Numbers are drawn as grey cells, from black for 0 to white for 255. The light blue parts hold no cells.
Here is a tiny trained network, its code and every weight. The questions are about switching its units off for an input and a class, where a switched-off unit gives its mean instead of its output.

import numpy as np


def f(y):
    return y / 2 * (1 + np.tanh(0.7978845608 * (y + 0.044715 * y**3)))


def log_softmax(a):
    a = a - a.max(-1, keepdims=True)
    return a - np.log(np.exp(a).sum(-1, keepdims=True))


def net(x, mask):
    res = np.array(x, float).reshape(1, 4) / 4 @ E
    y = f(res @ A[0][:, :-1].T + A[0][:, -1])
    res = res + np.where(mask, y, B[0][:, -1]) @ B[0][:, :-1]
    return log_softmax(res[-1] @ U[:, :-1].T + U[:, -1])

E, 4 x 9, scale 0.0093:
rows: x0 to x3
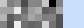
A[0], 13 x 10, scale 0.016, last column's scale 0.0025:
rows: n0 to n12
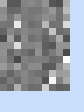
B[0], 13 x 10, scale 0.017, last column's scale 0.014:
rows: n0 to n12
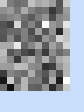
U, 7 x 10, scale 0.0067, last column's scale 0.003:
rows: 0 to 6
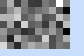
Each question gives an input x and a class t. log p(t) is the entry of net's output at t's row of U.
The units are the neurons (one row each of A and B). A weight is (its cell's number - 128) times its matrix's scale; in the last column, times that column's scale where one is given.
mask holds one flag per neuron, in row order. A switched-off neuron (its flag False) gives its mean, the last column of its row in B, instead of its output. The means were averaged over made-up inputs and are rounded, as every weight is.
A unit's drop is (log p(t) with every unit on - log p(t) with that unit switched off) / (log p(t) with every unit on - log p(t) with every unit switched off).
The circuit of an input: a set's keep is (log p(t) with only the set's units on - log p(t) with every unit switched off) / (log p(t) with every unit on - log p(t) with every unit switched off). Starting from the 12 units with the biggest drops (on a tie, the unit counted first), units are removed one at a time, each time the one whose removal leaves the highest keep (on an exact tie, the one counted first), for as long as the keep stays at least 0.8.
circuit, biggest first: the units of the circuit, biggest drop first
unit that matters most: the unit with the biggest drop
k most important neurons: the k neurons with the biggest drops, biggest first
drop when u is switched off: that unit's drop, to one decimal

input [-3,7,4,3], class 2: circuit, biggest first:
n6; n11
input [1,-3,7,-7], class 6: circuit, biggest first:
n8; n0
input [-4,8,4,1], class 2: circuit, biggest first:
n6; n9
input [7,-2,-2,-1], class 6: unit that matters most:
n3
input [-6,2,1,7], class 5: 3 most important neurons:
n3; n12; n2
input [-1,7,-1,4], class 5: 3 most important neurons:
n3; n11; n12
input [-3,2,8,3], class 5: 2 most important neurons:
n11; n6
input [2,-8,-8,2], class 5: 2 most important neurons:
n11; n12
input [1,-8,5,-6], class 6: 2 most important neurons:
n8; n0
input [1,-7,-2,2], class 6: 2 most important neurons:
n3; n11
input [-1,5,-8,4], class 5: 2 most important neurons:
n3; n11
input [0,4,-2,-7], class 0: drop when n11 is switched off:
0.2
